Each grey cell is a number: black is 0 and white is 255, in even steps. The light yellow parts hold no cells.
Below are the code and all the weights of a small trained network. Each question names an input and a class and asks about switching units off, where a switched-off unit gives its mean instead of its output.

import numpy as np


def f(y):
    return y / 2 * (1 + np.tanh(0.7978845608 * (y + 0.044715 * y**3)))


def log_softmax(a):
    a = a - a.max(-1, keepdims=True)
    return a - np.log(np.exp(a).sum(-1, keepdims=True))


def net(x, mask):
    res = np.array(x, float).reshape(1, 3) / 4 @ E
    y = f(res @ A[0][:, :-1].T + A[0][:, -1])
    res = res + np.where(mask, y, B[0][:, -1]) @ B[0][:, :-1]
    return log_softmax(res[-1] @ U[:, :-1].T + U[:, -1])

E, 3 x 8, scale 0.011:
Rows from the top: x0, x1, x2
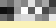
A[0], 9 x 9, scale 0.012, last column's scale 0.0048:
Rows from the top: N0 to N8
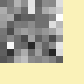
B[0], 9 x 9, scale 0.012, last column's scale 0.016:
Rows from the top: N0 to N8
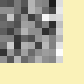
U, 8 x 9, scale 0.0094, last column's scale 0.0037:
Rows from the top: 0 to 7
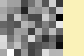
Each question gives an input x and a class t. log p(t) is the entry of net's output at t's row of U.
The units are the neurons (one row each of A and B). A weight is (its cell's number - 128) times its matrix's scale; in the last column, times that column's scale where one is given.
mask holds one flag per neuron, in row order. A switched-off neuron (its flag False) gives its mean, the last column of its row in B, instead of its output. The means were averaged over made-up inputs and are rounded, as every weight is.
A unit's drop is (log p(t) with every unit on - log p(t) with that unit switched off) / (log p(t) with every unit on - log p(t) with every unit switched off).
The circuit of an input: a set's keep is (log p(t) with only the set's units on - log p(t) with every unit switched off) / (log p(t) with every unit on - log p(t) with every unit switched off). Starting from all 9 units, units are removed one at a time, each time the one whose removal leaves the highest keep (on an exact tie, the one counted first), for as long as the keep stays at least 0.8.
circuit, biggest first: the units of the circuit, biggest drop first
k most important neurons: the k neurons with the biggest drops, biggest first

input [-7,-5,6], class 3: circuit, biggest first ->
(N3)
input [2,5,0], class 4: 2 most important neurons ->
(N6, N3)
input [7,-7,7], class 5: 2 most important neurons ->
(N2, N7)
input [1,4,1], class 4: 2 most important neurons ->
(N6, N3)
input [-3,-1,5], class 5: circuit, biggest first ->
(N7, N2)
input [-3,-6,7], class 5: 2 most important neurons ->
(N1, N7)
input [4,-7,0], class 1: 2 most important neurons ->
(N1, N6)
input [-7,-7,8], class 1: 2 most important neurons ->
(N1, N7)
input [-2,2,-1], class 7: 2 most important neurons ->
(N0, N4)
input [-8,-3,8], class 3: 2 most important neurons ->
(N3, N8)
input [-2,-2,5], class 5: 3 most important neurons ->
(N7, N2, N6)
